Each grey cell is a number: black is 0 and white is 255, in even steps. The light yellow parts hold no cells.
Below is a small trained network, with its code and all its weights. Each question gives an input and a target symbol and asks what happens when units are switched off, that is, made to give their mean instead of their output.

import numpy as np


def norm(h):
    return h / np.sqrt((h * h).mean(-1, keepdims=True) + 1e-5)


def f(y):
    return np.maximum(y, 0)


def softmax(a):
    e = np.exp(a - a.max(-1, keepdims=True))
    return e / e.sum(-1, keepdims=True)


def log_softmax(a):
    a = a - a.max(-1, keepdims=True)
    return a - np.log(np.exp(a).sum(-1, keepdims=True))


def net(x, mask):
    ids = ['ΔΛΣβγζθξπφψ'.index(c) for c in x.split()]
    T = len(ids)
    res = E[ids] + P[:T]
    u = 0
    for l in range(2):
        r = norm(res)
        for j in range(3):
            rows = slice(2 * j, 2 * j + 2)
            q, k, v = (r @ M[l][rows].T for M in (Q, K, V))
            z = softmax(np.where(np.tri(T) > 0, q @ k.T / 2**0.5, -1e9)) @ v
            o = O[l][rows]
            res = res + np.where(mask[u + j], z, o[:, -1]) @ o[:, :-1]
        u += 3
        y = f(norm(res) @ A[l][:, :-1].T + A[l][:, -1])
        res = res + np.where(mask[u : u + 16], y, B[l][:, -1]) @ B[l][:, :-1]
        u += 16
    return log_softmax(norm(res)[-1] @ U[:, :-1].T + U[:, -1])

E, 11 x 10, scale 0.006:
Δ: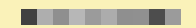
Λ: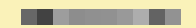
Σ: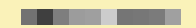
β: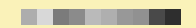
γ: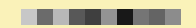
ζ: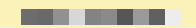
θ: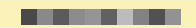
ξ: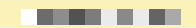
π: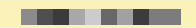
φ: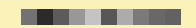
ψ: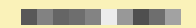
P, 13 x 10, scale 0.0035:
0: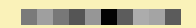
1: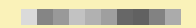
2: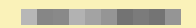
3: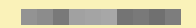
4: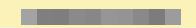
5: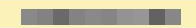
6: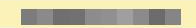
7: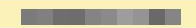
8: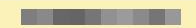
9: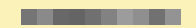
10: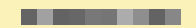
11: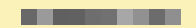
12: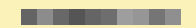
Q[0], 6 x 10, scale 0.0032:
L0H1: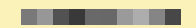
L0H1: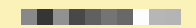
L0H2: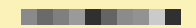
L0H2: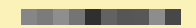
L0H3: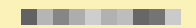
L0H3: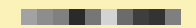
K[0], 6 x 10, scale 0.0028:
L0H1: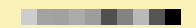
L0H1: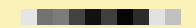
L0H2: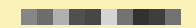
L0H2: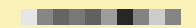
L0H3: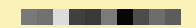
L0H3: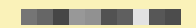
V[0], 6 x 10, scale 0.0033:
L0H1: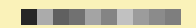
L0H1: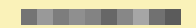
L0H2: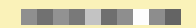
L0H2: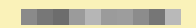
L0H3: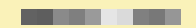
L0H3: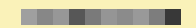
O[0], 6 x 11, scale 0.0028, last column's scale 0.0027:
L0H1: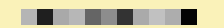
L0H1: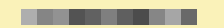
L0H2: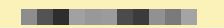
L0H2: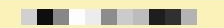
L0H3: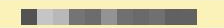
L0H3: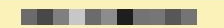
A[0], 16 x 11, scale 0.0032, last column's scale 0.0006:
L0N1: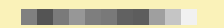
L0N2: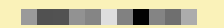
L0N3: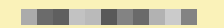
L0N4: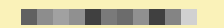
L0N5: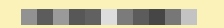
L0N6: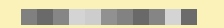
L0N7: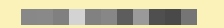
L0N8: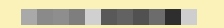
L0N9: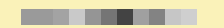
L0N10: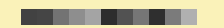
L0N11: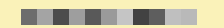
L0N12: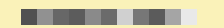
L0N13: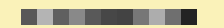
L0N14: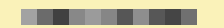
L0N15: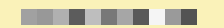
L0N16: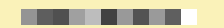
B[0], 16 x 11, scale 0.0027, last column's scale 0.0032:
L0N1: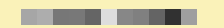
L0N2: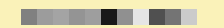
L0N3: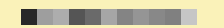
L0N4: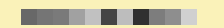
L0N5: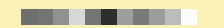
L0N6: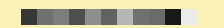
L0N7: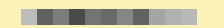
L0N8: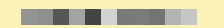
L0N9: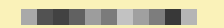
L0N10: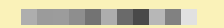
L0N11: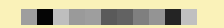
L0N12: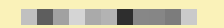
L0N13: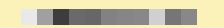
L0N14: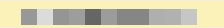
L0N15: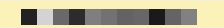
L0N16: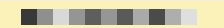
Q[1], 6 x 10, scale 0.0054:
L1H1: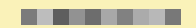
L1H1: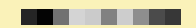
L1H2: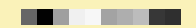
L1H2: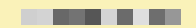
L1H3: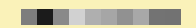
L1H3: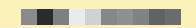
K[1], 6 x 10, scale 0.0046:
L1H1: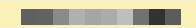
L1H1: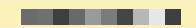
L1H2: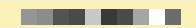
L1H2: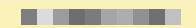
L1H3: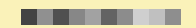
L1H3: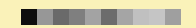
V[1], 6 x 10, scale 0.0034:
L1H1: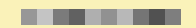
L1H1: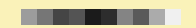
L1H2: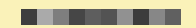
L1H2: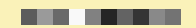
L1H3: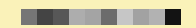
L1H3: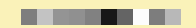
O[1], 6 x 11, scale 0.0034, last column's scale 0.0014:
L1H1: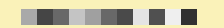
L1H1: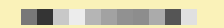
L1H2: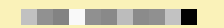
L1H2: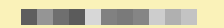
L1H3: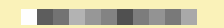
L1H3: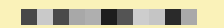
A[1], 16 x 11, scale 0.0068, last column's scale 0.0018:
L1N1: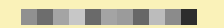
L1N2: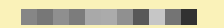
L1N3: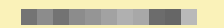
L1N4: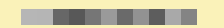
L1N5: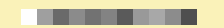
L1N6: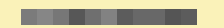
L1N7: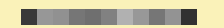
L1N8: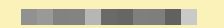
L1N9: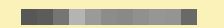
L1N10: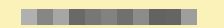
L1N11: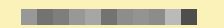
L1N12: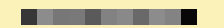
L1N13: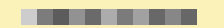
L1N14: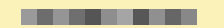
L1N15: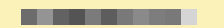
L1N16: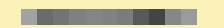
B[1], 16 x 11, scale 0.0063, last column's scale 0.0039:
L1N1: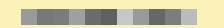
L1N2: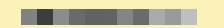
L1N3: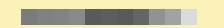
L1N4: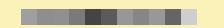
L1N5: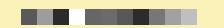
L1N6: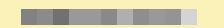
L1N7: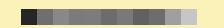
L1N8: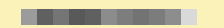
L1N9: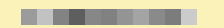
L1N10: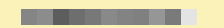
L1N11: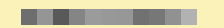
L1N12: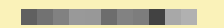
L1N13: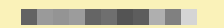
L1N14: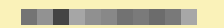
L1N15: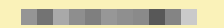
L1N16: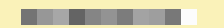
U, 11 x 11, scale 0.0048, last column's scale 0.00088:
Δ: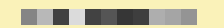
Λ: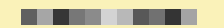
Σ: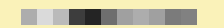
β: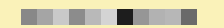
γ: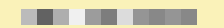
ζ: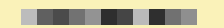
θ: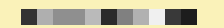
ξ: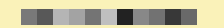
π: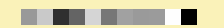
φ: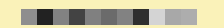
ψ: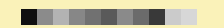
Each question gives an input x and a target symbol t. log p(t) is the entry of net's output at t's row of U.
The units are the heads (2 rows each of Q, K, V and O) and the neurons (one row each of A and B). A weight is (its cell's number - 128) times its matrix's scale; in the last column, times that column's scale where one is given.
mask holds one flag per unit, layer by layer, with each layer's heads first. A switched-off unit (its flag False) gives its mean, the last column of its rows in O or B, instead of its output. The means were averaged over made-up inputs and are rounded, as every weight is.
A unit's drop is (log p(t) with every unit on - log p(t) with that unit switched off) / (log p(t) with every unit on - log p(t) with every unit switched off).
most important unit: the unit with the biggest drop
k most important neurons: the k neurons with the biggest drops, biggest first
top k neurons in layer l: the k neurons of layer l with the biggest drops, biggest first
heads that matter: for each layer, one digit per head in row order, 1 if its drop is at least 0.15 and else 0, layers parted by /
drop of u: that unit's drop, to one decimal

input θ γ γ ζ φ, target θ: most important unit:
L1H3
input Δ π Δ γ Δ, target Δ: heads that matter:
100 / 101
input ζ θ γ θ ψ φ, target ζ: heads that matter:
000 / 111
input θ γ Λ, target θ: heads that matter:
100 / 001
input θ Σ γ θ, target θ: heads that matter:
100 / 001
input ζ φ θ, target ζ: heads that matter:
000 / 101
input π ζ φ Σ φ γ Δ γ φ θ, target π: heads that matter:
000 / 110
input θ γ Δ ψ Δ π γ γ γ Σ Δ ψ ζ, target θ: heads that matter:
100 / 001
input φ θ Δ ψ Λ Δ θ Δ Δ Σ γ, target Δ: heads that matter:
110 / 001
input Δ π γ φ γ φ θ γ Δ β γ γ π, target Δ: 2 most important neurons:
L0N9; L1N5
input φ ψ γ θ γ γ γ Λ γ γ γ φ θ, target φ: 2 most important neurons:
L0N12; L0N11
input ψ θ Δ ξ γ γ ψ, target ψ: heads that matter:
111 / 001
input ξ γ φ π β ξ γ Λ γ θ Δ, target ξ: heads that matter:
000 / 011
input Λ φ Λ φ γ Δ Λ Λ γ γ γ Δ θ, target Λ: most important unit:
L1H1
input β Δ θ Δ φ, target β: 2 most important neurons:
L0N5; L0N16
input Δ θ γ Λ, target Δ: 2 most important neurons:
L0N9; L1N5
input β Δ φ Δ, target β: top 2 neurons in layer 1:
L1N16; L1N5
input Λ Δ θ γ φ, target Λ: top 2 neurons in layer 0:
L0N5; L0N1
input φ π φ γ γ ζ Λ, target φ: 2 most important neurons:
L0N16; L1N2
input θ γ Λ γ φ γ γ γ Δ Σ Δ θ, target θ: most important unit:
L0H1
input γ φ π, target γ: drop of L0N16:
0.2
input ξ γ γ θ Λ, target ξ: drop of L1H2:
1.0
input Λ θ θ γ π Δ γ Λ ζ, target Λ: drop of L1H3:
0.2
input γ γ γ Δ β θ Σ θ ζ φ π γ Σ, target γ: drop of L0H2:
0.1
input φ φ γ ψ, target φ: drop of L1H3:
0.2
